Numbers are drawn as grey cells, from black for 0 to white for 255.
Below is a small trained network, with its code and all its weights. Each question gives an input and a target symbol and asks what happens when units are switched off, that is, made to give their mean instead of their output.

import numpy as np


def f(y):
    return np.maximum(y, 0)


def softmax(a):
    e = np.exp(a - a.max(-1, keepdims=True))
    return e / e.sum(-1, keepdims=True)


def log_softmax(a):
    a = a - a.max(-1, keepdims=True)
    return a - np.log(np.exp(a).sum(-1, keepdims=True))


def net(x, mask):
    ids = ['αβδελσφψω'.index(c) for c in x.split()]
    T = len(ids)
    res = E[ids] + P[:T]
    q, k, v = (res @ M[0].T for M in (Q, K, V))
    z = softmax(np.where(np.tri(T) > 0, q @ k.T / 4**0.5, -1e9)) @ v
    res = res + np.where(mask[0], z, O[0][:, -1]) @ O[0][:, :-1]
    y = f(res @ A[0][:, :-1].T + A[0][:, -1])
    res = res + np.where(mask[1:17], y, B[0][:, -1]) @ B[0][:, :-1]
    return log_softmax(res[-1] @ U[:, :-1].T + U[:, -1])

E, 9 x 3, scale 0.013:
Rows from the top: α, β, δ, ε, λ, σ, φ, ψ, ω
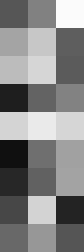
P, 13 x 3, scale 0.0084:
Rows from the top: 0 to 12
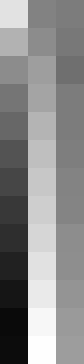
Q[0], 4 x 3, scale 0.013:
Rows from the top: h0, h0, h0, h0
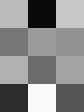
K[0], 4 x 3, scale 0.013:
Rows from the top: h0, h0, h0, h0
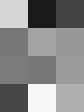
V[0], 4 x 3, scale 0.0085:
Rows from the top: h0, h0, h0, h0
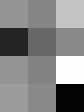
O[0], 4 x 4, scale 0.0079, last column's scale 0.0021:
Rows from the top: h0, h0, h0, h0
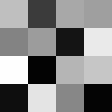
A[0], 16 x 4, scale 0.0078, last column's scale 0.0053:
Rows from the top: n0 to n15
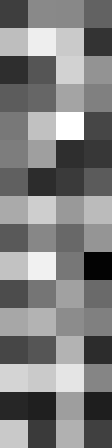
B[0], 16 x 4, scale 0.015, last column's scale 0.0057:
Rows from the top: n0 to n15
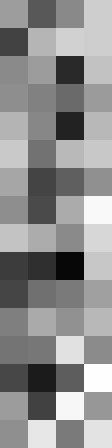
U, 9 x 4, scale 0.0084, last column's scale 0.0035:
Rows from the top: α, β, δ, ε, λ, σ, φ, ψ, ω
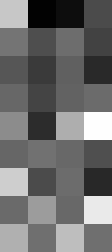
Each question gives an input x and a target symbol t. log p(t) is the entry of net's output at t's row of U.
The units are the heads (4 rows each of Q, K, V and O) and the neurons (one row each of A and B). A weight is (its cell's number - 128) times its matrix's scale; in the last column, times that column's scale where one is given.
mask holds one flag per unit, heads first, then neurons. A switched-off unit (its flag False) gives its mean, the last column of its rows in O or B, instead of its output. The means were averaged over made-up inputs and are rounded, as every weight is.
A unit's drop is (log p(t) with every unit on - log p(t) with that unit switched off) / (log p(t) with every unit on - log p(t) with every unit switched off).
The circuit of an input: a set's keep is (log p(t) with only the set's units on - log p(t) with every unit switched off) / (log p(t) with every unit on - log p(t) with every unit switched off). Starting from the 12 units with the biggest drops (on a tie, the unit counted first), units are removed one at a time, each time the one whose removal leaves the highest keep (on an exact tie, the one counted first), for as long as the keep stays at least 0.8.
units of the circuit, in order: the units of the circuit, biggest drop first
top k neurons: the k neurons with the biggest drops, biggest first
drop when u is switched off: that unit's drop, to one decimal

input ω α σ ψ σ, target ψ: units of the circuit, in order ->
(h0 n13)
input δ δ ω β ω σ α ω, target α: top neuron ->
(n1)
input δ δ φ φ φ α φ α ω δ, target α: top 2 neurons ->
(n13 n1)
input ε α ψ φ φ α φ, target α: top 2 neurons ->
(n1 n6)
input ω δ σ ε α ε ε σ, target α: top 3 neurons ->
(n1 n6 n15)
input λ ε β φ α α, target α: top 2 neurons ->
(n13 n1)
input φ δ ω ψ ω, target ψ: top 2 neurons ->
(n13 n8)
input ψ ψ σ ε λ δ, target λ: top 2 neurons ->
(n13 n2)
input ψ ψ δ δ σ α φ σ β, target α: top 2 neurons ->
(n1 n15)
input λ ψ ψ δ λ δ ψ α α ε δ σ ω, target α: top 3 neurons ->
(n1 n15 n6)
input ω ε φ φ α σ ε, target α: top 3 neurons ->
(n6 n1 n15)
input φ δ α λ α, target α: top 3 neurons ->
(n13 n4 n2)
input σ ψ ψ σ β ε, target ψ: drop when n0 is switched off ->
-0.2
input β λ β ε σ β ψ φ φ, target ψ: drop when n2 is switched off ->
0.2
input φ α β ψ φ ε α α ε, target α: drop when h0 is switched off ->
1.0
